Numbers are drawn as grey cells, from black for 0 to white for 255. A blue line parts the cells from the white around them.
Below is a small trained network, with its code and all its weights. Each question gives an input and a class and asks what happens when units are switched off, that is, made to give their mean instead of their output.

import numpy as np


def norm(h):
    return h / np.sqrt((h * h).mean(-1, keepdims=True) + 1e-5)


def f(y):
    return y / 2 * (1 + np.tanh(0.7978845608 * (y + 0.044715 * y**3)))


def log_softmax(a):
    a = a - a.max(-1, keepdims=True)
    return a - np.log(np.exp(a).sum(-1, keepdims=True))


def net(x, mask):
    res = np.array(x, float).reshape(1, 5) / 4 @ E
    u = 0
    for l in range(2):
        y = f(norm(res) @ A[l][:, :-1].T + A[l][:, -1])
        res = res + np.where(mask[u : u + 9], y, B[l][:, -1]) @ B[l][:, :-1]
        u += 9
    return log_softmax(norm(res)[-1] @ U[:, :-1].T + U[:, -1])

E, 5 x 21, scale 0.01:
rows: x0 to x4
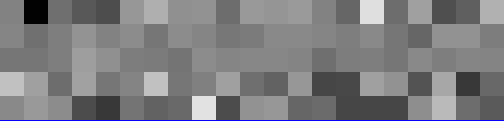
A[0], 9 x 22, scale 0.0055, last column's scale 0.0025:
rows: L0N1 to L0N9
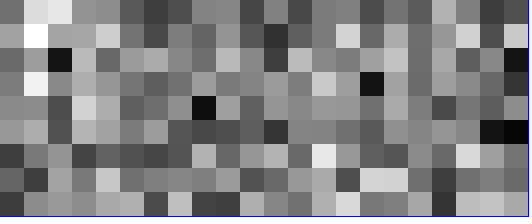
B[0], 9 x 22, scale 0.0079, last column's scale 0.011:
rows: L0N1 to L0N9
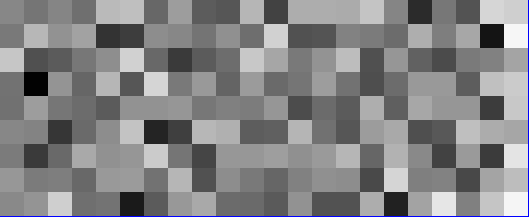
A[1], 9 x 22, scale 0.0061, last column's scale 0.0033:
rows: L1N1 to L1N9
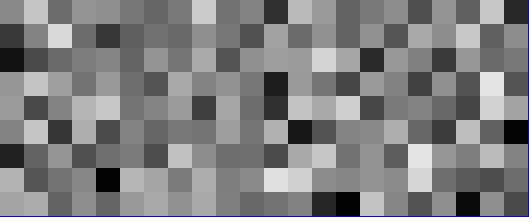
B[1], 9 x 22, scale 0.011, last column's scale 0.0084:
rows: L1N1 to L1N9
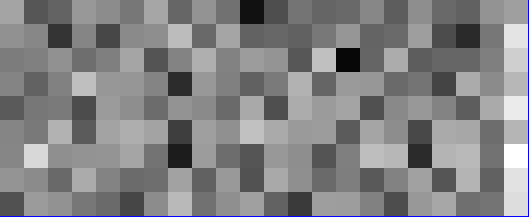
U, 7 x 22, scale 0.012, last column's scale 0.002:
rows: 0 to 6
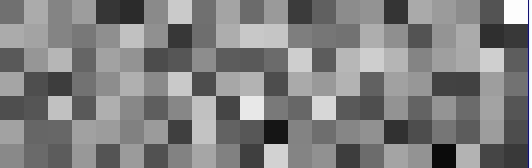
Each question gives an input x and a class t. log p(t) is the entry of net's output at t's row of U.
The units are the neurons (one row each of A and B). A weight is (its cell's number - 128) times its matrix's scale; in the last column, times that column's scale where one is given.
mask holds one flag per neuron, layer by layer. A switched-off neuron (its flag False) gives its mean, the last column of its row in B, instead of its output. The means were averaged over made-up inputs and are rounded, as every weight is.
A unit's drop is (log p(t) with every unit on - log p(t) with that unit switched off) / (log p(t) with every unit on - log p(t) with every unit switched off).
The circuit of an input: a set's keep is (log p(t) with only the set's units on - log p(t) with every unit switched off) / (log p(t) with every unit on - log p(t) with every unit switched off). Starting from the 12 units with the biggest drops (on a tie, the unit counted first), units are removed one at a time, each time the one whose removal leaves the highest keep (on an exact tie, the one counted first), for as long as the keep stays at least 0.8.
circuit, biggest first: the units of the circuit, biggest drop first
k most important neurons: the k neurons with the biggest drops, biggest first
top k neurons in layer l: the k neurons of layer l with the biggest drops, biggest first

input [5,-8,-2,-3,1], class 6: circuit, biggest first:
L1N8
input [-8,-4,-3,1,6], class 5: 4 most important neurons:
L0N1, L0N6, L0N7, L1N1
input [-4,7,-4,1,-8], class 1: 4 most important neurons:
L1N6, L0N3, L0N6, L1N9
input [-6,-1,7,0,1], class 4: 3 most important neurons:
L0N9, L0N4, L0N1
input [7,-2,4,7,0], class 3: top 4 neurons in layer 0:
L0N2, L0N5, L0N9, L0N3
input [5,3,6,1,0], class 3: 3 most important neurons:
L0N9, L0N5, L0N2
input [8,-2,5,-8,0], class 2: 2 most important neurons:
L0N2, L0N9
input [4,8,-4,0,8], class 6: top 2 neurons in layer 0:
L0N9, L0N5
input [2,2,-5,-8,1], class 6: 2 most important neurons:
L0N1, L0N7
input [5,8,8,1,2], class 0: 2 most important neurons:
L0N7, L1N9
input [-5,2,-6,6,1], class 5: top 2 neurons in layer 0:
L0N1, L0N7
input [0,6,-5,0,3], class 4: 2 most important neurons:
L0N2, L0N9
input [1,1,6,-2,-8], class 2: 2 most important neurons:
L0N8, L0N2
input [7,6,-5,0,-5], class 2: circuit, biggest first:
L1N2
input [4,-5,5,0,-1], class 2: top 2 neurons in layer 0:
L0N7, L0N2
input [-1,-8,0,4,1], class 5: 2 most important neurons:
L0N7, L0N2
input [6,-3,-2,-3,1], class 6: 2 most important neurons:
L0N1, L1N8
